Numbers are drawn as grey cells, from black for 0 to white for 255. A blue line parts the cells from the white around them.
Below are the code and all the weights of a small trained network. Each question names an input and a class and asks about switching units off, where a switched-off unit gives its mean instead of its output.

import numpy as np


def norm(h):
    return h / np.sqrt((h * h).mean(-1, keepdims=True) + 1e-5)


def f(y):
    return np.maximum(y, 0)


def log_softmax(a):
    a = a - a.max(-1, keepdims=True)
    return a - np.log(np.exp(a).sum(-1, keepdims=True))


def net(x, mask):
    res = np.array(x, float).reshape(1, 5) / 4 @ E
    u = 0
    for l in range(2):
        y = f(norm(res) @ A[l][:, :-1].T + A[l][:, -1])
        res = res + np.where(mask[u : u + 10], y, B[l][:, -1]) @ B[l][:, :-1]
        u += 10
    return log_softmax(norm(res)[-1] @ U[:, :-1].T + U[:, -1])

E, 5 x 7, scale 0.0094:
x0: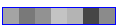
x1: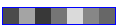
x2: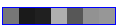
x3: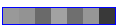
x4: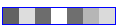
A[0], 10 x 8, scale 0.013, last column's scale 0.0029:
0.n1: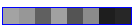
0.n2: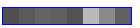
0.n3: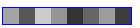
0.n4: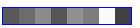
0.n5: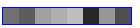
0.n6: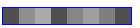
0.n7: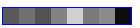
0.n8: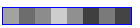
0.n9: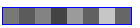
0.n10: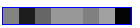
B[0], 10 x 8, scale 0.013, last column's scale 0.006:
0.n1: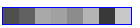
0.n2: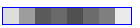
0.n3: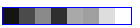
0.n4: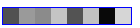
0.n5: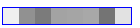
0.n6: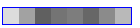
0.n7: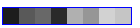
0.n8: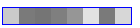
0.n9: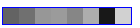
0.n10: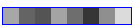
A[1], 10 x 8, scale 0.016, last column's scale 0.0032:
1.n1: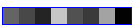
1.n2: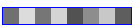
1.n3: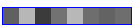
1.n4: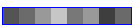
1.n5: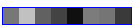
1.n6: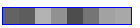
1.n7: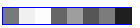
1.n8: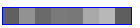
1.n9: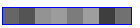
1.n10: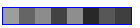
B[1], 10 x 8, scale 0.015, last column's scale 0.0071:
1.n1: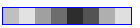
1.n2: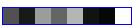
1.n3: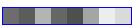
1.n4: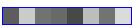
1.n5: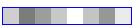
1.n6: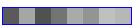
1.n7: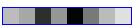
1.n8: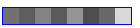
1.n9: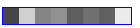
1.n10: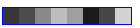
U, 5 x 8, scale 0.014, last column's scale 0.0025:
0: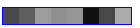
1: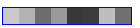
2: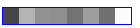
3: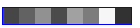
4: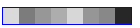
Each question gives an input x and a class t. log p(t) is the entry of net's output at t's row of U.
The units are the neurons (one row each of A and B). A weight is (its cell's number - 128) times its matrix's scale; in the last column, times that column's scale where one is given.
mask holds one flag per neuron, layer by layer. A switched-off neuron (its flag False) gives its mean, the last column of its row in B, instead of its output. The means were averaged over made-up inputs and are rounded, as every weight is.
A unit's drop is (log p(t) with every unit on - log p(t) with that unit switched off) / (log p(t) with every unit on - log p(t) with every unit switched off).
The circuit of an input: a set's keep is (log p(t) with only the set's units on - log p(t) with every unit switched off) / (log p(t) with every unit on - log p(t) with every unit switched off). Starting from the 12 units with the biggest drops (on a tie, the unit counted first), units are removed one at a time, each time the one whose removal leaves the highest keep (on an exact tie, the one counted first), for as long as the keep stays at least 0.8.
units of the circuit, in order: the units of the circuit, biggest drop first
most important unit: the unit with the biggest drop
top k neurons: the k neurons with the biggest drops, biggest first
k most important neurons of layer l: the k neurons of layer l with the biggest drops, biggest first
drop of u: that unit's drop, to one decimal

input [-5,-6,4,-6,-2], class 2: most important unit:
0.n4
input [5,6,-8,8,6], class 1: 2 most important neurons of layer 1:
1.n7, 1.n3
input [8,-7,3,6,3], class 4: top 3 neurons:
0.n8, 0.n4, 0.n5
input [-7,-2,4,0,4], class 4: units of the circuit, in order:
1.n5, 0.n2
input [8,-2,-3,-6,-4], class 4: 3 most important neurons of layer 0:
0.n5, 0.n8, 0.n1
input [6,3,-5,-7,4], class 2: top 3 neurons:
0.n4, 1.n5, 0.n2
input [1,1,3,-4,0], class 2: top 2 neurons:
0.n4, 0.n9
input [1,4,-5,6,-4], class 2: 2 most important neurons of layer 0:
0.n1, 0.n2
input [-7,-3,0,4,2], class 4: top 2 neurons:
0.n2, 1.n5
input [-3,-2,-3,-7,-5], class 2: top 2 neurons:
0.n9, 0.n4
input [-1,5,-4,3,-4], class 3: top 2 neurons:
1.n3, 1.n2
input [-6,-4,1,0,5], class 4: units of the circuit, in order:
1.n5, 0.n2
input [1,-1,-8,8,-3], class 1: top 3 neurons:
1.n7, 0.n4, 0.n9
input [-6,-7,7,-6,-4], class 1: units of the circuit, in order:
0.n10, 1.n1
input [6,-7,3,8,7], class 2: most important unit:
0.n1
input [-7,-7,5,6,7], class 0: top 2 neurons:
1.n2, 1.n8
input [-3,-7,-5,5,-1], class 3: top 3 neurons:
0.n3, 0.n4, 0.n9
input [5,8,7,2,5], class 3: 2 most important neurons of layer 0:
0.n7, 0.n2
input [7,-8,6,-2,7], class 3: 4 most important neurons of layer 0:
0.n3, 0.n8, 0.n2, 0.n6
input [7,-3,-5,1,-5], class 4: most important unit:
0.n5
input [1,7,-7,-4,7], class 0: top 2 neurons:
1.n2, 0.n3
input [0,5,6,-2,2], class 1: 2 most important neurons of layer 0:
0.n10, 0.n3
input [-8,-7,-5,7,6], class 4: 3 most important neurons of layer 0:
0.n9, 0.n4, 0.n6
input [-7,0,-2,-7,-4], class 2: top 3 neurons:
0.n9, 0.n4, 1.n9
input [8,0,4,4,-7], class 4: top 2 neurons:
0.n8, 0.n5
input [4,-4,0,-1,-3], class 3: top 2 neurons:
0.n3, 1.n5
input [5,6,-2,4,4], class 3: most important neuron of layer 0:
0.n7
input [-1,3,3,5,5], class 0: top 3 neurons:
1.n2, 0.n9, 0.n4
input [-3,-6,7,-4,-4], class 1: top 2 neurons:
0.n10, 1.n1
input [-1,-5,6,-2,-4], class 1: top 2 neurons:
0.n10, 1.n1
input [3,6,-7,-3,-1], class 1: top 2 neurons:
1.n7, 0.n3
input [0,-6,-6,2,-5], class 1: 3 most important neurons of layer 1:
1.n7, 1.n2, 1.n8
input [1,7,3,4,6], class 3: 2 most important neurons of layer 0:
0.n7, 0.n4
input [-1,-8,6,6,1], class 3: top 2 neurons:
0.n3, 0.n4
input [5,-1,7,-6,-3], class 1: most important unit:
0.n10
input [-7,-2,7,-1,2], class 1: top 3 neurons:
1.n1, 0.n10, 0.n8
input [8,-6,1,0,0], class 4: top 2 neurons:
0.n5, 0.n8
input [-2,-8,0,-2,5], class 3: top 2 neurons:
0.n3, 1.n6
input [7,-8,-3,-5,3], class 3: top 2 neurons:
0.n3, 1.n5
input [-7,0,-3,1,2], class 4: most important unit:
1.n5
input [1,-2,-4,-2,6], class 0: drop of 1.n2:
1.4
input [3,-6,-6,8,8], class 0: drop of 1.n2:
1.5
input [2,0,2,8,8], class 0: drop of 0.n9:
0.2
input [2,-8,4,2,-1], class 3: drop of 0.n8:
0.0
